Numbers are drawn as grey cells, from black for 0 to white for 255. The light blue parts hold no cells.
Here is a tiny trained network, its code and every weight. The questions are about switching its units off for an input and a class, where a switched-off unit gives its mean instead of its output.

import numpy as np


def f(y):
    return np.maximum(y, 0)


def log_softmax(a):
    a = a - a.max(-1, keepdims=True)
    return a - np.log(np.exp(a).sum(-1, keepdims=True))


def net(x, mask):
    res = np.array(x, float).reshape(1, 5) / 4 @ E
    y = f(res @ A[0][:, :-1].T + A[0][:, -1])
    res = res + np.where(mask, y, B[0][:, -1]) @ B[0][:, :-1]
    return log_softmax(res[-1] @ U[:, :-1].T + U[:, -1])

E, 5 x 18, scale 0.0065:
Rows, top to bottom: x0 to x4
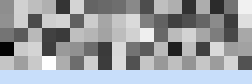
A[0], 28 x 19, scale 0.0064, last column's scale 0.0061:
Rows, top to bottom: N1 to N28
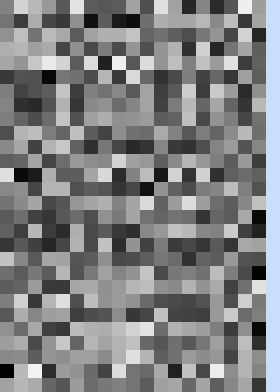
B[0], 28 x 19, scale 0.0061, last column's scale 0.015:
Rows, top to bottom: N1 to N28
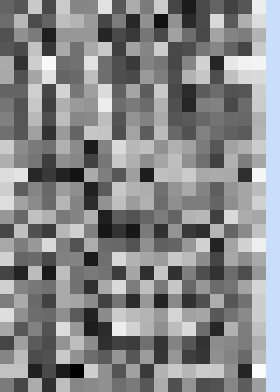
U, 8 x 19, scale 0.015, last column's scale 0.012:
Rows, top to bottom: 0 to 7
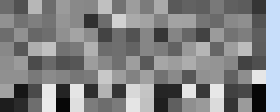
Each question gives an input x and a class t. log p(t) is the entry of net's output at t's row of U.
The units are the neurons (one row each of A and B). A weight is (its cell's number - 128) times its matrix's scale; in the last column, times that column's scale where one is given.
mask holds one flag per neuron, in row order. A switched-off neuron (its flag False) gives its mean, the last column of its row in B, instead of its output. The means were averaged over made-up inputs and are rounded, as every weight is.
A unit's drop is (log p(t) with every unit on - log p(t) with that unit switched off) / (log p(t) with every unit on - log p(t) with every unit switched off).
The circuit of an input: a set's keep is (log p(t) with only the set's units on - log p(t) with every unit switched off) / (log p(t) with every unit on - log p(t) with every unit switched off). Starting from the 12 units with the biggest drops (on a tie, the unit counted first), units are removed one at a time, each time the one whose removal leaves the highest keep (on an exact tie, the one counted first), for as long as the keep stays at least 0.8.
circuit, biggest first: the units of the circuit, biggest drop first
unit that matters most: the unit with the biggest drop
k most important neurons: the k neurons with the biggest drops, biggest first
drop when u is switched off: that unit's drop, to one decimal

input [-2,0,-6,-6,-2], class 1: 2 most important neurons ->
[N27; N11]
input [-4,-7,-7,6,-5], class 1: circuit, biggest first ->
[N11]
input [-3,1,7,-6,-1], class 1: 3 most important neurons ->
[N24; N27; N15]
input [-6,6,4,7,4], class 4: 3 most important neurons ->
[N27; N1; N2]
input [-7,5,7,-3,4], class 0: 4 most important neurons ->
[N8; N7; N9; N20]
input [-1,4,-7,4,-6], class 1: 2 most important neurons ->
[N11; N5]
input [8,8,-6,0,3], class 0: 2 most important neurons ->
[N1; N4]
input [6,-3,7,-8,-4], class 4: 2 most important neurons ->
[N13; N4]
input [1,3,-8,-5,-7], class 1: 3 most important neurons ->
[N11; N19; N5]
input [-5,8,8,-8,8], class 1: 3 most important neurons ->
[N24; N27; N15]
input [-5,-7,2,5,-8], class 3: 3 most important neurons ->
[N6; N18; N16]
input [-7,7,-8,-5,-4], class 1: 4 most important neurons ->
[N11; N19; N14; N1]
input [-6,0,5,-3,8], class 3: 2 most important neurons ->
[N5; N1]
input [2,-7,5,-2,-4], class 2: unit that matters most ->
N17
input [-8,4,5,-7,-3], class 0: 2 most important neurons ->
[N8; N27]
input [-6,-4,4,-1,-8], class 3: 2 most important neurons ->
[N6; N18]
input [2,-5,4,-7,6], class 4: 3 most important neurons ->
[N13; N18; N6]
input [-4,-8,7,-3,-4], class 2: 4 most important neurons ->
[N17; N2; N23; N11]
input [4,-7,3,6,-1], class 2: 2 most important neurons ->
[N17; N2]
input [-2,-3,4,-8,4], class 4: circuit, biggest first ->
[N13]
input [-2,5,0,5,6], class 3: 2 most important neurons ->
[N5; N13]
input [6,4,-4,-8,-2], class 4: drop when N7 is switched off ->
0.1
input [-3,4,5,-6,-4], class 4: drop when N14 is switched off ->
0.2
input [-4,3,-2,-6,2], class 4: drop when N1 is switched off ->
0.1
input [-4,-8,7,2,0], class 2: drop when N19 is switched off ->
0.1
